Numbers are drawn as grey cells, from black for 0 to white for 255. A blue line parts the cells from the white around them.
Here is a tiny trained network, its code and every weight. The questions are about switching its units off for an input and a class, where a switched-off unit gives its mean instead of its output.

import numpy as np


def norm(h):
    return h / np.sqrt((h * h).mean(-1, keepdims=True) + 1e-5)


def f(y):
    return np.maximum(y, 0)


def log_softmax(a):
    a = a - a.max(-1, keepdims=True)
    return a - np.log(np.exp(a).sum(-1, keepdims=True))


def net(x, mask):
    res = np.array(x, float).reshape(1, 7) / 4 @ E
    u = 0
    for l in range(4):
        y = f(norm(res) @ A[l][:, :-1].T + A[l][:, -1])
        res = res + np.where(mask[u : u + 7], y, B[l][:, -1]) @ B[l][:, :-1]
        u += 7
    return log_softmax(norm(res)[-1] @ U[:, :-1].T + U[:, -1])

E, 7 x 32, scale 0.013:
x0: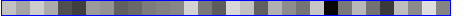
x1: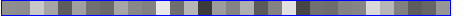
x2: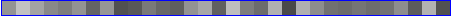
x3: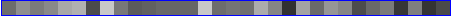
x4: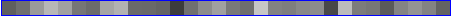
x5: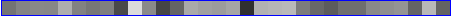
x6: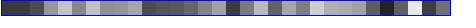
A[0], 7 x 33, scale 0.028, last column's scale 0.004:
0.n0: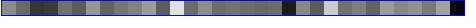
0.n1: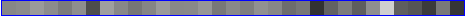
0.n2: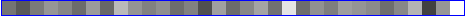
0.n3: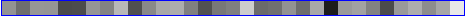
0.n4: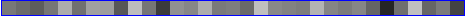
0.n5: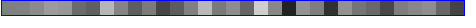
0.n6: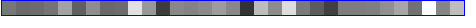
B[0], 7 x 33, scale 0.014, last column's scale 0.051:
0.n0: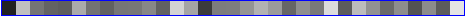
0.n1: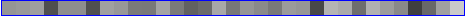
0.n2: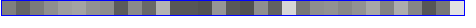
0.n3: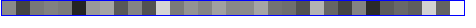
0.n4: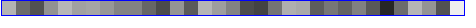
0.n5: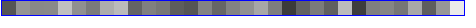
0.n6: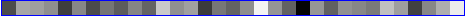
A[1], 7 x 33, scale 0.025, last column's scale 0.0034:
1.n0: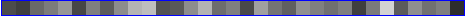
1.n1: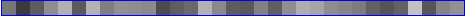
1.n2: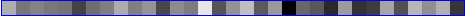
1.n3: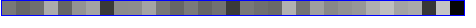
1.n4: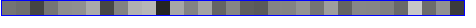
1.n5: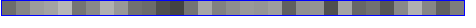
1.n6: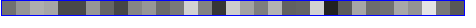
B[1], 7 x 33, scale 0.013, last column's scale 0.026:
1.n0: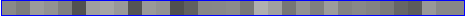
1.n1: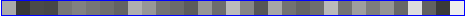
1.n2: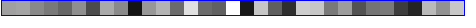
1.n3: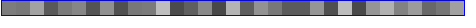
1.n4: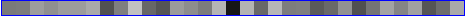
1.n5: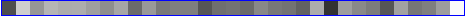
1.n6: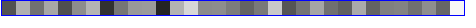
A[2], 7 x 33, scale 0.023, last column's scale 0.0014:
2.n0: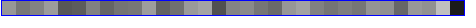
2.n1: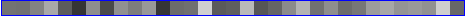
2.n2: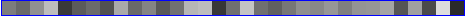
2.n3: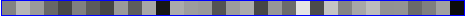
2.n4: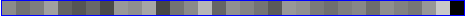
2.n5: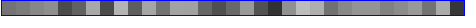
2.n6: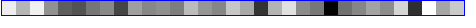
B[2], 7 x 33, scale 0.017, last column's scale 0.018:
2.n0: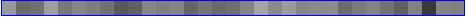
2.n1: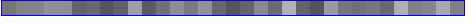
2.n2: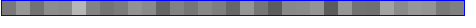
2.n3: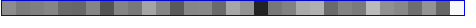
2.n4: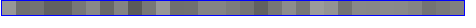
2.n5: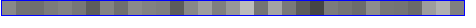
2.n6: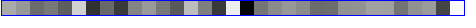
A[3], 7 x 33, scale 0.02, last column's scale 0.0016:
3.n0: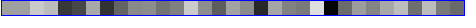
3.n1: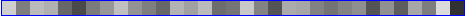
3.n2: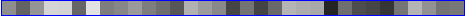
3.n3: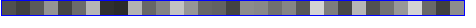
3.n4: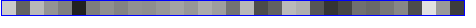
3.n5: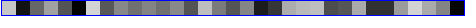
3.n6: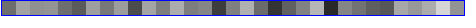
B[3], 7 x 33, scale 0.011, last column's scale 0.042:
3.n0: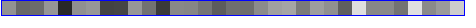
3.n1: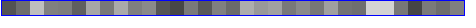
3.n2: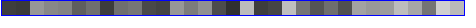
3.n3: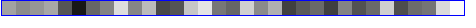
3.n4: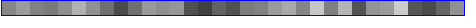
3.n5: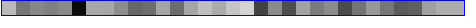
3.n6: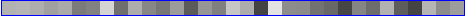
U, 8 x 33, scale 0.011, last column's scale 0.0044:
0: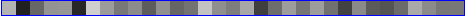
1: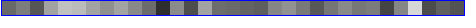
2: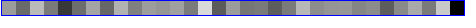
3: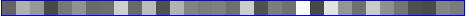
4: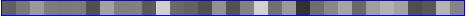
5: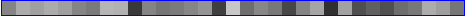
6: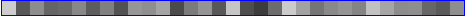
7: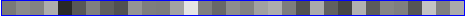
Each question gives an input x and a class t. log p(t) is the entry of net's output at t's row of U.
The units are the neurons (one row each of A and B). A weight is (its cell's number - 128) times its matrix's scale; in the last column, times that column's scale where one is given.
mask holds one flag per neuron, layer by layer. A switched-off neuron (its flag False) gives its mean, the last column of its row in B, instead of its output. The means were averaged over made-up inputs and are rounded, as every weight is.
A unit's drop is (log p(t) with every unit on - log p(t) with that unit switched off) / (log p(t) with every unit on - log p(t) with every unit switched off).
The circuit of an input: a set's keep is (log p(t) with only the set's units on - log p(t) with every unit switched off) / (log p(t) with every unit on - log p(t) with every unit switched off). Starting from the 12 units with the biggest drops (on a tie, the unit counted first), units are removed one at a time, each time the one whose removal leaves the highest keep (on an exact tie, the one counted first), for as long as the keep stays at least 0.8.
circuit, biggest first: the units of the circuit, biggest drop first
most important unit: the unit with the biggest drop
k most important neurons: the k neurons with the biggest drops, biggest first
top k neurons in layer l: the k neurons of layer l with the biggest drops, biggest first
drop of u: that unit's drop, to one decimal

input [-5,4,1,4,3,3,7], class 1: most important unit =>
0.n3
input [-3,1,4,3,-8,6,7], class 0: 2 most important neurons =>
[0.n4, 0.n5]
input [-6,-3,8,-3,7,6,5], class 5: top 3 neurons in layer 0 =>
[0.n5, 0.n6, 0.n2]
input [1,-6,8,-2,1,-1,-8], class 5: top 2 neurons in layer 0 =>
[0.n5, 0.n2]
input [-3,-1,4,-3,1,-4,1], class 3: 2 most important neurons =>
[0.n3, 0.n6]
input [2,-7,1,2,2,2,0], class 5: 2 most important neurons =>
[0.n5, 1.n2]
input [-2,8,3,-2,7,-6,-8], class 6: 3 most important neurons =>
[2.n6, 0.n1, 0.n5]
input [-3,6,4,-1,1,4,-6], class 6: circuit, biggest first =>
[0.n5, 2.n6, 0.n0]
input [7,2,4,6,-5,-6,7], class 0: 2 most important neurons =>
[0.n3, 0.n6]
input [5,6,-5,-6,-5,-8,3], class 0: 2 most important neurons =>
[0.n6, 0.n2]
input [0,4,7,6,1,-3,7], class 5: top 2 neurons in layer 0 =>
[0.n5, 0.n0]
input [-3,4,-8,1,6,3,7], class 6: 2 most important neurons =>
[0.n2, 0.n3]
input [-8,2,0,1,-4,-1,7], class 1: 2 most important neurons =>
[0.n6, 0.n3]
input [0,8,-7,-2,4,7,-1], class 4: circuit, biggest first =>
[0.n2]
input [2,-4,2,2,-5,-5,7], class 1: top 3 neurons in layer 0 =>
[0.n4, 0.n3, 0.n0]
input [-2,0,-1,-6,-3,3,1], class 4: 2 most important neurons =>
[0.n2, 0.n3]
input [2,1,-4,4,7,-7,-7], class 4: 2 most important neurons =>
[0.n1, 0.n4]
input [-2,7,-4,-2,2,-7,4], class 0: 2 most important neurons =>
[0.n6, 0.n3]
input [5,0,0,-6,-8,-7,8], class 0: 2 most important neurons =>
[0.n6, 0.n2]
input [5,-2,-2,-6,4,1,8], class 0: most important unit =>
0.n4
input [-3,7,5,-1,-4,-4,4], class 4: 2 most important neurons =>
[0.n4, 2.n6]
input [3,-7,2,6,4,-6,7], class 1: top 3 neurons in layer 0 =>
[0.n4, 0.n6, 0.n3]
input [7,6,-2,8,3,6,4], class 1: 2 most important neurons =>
[0.n4, 0.n2]
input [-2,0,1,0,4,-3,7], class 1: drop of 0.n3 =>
0.4
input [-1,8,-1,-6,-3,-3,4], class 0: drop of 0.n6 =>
0.3
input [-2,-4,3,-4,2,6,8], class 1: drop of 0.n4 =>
1.1
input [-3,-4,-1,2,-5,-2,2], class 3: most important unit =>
0.n0
